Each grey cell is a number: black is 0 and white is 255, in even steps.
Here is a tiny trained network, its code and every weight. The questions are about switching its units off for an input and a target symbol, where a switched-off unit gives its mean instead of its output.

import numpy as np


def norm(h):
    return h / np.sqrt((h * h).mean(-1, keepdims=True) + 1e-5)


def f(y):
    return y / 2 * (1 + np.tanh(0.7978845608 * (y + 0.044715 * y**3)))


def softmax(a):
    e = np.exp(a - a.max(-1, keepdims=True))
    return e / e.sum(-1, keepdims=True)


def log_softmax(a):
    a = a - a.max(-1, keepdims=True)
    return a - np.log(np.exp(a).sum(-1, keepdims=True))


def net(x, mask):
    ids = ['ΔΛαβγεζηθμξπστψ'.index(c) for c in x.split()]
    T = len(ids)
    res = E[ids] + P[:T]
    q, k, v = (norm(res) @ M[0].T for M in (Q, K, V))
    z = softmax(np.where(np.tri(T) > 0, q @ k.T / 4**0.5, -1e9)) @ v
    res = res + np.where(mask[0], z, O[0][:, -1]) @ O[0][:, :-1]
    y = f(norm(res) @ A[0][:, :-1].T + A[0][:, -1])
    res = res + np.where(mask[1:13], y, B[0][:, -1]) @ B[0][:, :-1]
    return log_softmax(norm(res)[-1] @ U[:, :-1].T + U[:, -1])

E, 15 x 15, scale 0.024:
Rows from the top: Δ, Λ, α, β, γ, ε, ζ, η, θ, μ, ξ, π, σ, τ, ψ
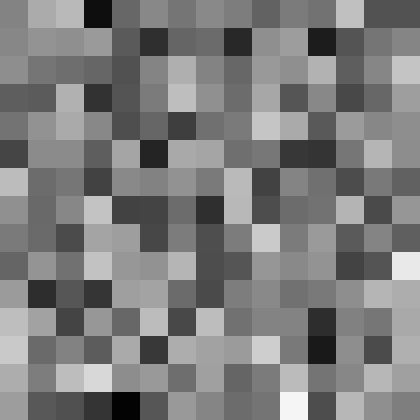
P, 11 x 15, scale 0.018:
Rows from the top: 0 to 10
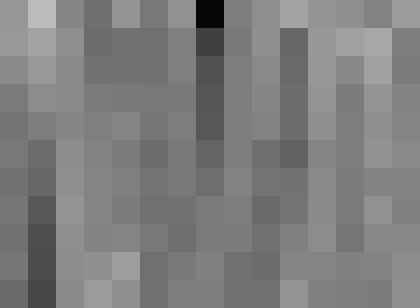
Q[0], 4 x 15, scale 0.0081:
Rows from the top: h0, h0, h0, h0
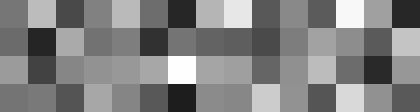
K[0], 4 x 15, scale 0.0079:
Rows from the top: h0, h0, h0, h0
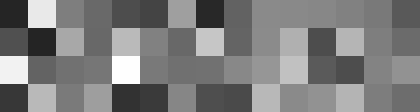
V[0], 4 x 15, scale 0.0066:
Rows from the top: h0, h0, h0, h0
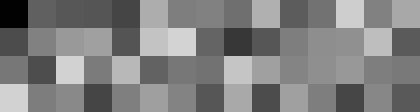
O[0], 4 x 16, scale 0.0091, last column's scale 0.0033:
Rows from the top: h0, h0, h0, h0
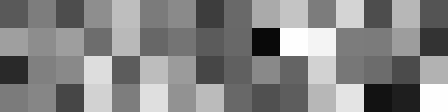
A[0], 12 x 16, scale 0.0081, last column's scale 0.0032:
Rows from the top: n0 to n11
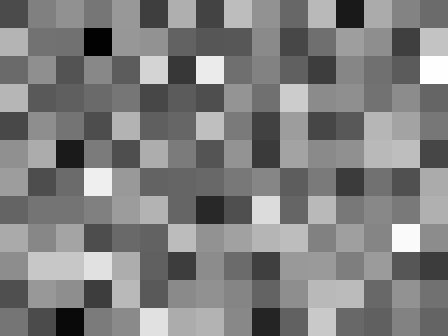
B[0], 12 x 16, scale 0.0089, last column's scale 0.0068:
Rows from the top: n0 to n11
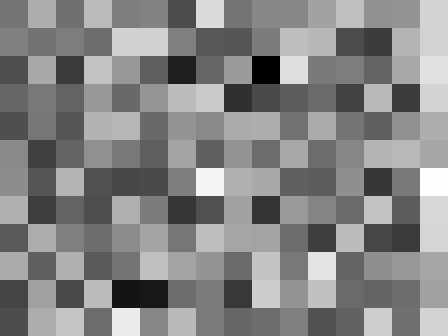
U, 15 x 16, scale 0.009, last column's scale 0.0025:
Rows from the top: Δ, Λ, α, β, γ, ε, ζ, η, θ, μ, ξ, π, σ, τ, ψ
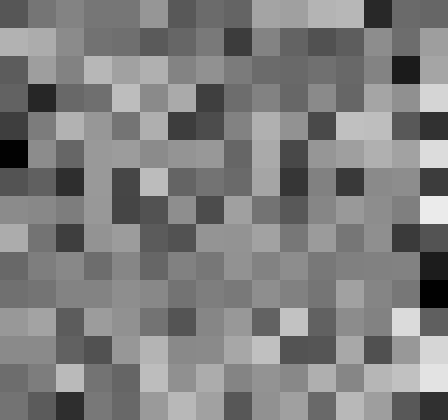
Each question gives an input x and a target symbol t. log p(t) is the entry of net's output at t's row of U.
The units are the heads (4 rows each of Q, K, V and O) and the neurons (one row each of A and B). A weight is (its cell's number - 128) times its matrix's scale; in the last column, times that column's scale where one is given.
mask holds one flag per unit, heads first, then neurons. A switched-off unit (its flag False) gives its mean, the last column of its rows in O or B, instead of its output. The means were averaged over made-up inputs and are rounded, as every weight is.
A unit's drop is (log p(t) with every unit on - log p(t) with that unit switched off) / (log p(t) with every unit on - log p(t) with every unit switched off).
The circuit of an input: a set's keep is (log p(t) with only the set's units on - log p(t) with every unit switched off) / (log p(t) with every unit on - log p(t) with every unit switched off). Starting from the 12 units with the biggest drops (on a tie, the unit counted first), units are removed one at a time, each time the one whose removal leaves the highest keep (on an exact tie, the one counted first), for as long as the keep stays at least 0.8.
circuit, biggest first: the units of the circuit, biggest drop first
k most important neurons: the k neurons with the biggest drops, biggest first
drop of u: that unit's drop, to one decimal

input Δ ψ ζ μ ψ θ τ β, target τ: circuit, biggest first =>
[h0; n0]
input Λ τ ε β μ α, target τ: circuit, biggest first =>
[h0; n2]
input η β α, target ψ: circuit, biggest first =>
[h0; n8; n5; n3]
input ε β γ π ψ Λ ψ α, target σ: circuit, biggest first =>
[h0; n8]
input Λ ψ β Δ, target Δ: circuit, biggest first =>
[n10; n1]
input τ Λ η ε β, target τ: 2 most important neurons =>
[n0; n3]
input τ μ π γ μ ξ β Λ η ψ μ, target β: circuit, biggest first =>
[n7; h0; n2; n0]
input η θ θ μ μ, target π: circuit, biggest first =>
[h0]
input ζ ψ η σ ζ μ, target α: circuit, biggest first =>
[h0; n11]
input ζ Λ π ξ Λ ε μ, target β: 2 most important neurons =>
[n7; n2]
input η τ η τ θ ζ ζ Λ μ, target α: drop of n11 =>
0.2
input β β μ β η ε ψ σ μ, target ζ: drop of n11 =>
0.1
